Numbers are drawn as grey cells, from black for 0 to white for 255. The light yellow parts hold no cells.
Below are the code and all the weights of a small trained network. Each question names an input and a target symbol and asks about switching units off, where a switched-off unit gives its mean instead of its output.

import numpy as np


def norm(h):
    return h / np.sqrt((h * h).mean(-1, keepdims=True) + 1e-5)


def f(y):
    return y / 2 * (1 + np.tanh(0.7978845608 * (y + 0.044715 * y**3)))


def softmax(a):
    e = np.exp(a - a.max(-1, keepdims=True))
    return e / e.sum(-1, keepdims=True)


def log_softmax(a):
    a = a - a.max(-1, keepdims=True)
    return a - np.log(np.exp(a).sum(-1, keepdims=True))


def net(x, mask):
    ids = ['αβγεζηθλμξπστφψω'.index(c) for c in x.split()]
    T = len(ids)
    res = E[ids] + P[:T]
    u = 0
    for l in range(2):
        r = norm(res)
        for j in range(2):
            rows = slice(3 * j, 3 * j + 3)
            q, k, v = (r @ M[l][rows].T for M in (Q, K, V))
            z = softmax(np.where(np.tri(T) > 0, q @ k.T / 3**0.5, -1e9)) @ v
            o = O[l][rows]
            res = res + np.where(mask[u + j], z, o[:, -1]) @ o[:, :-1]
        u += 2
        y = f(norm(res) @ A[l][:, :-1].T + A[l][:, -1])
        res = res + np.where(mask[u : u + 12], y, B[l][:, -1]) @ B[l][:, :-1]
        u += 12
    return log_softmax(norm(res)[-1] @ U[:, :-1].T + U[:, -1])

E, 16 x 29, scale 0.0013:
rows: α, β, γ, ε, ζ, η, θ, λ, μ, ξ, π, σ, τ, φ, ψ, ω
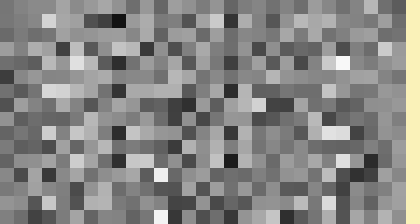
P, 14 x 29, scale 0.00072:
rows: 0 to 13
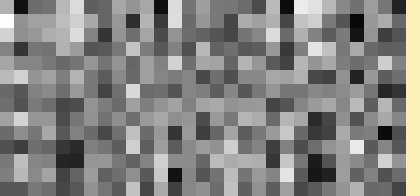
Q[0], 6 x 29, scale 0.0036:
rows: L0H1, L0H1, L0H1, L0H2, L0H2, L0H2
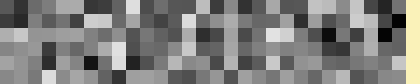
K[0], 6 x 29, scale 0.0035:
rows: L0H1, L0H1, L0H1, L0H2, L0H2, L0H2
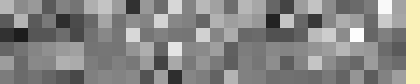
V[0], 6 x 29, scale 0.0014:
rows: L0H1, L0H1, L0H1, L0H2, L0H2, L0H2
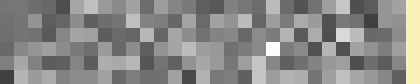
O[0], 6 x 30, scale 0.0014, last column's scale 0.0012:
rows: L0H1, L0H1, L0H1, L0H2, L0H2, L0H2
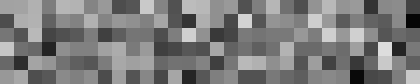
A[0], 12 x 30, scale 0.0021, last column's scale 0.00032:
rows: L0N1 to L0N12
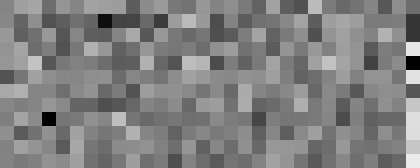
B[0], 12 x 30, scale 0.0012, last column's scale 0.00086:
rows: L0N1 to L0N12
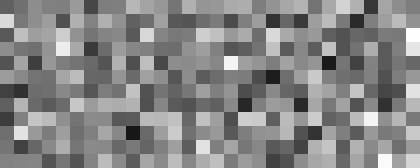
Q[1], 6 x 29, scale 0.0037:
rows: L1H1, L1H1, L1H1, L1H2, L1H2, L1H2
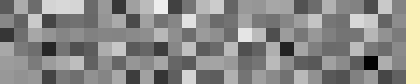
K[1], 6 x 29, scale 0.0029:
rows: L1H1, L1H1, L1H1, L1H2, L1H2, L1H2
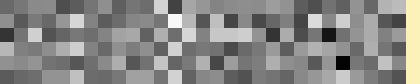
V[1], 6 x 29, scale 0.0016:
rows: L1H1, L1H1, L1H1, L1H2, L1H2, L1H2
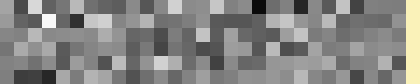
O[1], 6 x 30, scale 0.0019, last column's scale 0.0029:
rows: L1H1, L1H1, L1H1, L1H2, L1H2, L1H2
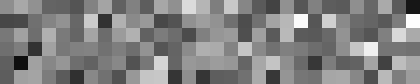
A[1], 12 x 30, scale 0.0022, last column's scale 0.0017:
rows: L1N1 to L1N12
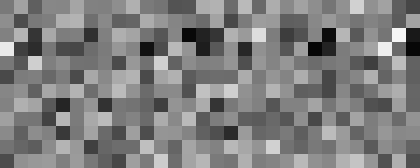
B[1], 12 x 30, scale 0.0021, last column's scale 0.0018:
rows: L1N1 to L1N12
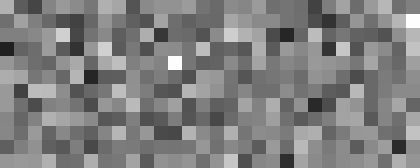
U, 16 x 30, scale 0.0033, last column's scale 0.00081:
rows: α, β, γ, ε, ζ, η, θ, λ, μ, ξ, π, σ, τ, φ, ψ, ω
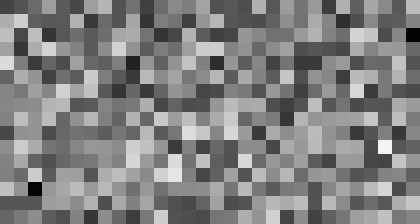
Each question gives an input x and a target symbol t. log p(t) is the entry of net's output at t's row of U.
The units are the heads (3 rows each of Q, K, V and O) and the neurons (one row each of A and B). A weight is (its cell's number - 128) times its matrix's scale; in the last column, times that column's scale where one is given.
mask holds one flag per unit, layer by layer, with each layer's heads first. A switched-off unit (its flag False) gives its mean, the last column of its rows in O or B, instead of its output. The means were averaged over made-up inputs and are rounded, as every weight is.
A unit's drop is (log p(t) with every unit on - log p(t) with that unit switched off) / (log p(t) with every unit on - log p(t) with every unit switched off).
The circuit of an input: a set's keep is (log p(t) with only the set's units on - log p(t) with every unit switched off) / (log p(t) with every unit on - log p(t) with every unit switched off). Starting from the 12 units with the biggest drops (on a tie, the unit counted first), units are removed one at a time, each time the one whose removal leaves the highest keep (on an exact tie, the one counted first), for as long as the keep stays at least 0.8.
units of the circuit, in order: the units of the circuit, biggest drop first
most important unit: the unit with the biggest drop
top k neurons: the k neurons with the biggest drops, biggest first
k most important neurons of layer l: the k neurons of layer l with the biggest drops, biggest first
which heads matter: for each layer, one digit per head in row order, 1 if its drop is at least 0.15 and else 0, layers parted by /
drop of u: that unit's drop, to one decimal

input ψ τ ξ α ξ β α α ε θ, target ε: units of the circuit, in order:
(L1H2, L1N7, L1H1)
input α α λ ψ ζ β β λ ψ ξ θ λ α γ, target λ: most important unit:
L0H1
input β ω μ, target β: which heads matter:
10 / 10
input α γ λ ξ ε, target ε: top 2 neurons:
(L1N7, L0N3)
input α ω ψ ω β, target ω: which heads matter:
01 / 10
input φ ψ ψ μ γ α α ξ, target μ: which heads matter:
01 / 00
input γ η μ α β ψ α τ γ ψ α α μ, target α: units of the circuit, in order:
(L1N4, L1H1, L0H1)
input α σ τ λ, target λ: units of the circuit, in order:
(L1N3, L1H1)
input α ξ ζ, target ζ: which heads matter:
00 / 10
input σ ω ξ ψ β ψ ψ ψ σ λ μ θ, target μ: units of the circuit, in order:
(L0H2, L1N12)
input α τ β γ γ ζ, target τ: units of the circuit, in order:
(L1H2, L1N5, L1H1)
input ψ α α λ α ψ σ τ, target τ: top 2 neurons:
(L1N5, L0N3)
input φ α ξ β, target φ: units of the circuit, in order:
(L1H2, L1N1, L1H1)
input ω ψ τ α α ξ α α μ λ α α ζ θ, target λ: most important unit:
L1H1
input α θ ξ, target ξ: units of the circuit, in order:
(L1H1, L1N10)
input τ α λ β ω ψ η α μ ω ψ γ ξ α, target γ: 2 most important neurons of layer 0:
(L0N2, L0N9)
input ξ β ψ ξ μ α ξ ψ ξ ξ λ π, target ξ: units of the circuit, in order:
(L0H1, L0N5, L1H1, L1N11)
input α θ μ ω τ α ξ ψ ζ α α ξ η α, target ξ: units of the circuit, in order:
(L0H1, L0N5, L1H1)
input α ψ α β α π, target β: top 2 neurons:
(L1N6, L0N9)
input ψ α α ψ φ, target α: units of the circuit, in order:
(L1N4, L0H1, L1H1)
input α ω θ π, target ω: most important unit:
L0H1
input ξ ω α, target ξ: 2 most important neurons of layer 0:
(L0N5, L0N1)
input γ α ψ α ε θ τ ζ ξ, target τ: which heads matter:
00 / 01
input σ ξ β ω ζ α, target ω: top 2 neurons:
(L0N1, L1N2)
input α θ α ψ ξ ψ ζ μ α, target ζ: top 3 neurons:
(L0N2, L0N5, L1N8)
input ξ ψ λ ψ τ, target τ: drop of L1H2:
0.2
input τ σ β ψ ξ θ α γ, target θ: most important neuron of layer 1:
(L1N9)
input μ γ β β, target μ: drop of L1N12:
0.2
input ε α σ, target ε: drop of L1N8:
0.0
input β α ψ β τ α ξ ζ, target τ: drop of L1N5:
0.2
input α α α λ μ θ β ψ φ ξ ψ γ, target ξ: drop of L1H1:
0.3
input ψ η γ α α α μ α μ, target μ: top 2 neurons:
(L1N12, L0N9)
